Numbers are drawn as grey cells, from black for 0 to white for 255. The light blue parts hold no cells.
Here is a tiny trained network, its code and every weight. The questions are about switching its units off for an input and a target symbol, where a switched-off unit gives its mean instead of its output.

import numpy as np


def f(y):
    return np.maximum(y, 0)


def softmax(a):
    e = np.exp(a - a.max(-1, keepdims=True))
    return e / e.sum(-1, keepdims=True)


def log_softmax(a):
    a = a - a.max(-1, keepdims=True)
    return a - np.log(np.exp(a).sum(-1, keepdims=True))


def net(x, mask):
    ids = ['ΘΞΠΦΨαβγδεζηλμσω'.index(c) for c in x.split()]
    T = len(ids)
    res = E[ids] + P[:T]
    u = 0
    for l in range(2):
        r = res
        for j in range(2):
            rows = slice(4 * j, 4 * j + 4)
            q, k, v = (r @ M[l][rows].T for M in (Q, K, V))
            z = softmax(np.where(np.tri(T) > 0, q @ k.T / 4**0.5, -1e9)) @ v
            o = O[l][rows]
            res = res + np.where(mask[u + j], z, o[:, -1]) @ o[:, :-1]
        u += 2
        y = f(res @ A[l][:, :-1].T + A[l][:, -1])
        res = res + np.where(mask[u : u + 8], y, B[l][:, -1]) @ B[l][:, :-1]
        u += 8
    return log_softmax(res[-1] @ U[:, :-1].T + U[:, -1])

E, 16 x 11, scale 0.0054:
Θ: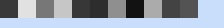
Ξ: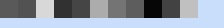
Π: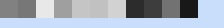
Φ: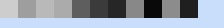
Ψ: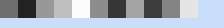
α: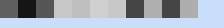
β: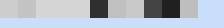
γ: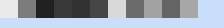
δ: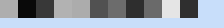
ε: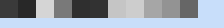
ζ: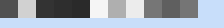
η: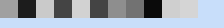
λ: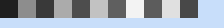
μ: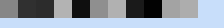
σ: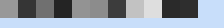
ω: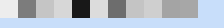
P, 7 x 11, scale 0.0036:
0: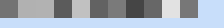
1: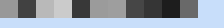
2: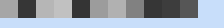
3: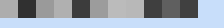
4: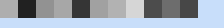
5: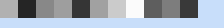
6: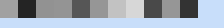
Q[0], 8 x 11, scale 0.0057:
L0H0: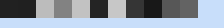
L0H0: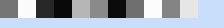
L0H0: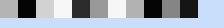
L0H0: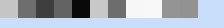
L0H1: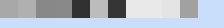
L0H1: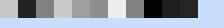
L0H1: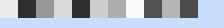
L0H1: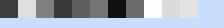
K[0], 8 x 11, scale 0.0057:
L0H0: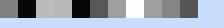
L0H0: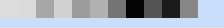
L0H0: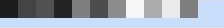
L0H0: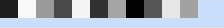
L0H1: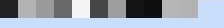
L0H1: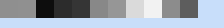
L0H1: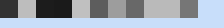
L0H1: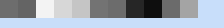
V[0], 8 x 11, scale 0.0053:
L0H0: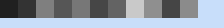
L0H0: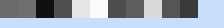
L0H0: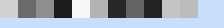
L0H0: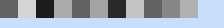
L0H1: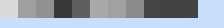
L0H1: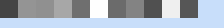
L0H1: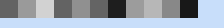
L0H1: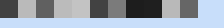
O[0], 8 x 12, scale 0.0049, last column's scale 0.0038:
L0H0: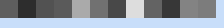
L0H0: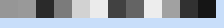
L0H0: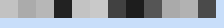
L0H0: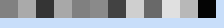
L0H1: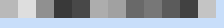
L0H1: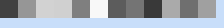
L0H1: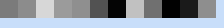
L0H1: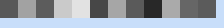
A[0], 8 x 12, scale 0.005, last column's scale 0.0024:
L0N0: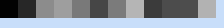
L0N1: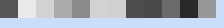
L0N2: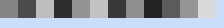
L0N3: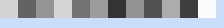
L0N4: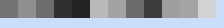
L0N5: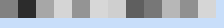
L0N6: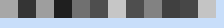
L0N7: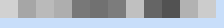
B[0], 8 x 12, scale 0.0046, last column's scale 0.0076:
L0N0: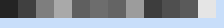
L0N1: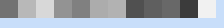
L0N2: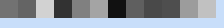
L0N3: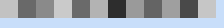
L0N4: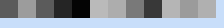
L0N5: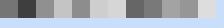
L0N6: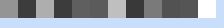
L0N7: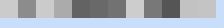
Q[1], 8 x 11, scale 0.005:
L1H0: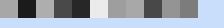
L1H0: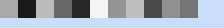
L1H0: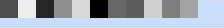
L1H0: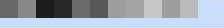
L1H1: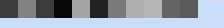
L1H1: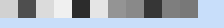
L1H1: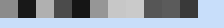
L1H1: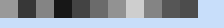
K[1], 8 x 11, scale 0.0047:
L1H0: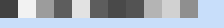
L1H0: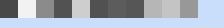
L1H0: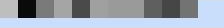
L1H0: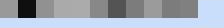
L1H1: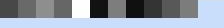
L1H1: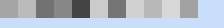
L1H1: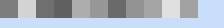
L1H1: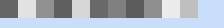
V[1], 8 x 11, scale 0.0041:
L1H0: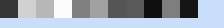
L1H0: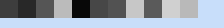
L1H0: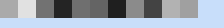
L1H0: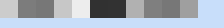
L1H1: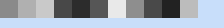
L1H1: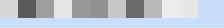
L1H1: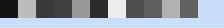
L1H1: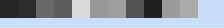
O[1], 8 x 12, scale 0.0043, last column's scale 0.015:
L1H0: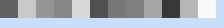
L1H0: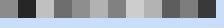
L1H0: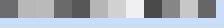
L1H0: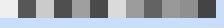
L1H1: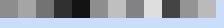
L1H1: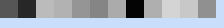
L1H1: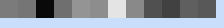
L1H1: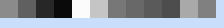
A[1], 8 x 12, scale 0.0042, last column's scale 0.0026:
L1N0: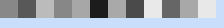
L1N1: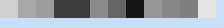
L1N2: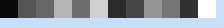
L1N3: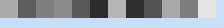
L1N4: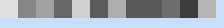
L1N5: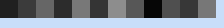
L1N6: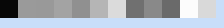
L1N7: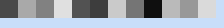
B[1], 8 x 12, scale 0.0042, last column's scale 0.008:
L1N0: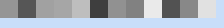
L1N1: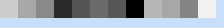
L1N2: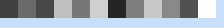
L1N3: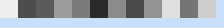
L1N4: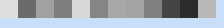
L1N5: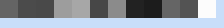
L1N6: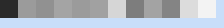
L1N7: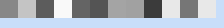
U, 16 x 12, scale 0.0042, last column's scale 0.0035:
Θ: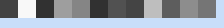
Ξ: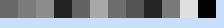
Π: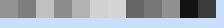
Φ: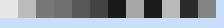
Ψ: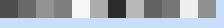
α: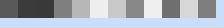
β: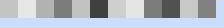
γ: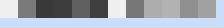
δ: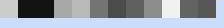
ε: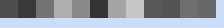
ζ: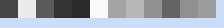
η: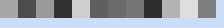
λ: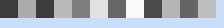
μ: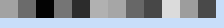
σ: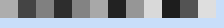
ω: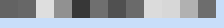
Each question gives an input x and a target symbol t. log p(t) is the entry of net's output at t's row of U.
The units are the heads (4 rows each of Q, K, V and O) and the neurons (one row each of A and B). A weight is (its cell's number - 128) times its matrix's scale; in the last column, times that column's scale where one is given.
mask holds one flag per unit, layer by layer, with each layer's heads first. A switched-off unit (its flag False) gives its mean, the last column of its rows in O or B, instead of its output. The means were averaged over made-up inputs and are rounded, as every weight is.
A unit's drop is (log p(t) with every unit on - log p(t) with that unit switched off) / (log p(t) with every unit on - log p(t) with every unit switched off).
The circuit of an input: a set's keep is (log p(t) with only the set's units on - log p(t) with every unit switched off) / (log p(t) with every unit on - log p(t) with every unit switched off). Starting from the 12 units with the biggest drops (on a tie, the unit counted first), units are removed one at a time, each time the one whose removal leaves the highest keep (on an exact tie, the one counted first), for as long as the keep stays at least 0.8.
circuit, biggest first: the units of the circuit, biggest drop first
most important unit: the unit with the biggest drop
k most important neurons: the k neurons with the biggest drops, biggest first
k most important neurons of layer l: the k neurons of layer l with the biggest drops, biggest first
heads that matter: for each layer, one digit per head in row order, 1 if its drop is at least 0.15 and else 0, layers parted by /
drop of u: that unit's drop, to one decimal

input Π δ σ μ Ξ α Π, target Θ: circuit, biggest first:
L1H0; L0N1; L0H0; L0H1
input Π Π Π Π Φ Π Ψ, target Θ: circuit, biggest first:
L1H0; L0N1; L0H0; L0H1
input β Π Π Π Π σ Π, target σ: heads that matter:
11 / 00
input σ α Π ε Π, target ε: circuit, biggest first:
L0H0; L0N0; L1N1
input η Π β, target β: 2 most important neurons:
L0N7; L1N2
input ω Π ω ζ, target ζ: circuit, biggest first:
L0N4; L0H1; L1N3; L1N0
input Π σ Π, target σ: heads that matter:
01 / 00
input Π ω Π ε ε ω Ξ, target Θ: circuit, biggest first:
L1H0; L0H0; L0N1; L0H1
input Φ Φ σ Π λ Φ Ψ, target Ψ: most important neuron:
L0N6
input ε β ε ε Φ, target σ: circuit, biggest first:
L1H0; L1N7; L1H1; L0H1
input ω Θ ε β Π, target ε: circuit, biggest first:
L0H0; L0N0
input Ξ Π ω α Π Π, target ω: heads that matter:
00 / 01
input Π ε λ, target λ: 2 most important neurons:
L0N6; L1N1
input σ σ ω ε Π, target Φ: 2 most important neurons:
L1N6; L0N5
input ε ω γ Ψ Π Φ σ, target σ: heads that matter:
00 / 10
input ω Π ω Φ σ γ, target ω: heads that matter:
10 / 01
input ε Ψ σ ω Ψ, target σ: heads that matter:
11 / 10
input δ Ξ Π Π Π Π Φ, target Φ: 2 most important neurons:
L1N6; L0N3
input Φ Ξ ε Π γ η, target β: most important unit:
L1H0
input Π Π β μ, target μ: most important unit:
L0N4
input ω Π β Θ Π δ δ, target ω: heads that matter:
10 / 01
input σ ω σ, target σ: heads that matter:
01 / 00
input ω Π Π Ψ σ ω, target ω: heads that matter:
00 / 01
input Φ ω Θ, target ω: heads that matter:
10 / 01
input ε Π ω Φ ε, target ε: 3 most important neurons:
L0N0; L1N1; L1N5
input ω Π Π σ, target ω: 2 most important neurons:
L0N0; L0N6
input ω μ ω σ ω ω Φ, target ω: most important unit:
L1H1
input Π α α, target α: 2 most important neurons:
L0N5; L1N6
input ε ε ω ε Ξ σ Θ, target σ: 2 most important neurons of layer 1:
L1N7; L1N6
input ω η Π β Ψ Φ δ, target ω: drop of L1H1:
1.0
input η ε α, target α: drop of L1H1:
0.5
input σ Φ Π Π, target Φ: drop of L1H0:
0.3
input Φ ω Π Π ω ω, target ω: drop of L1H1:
1.4
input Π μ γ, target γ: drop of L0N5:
0.0
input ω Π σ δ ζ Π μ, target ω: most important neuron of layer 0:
L0N6
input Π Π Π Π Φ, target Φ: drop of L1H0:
-0.1
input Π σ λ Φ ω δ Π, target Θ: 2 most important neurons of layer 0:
L0N1; L0N7
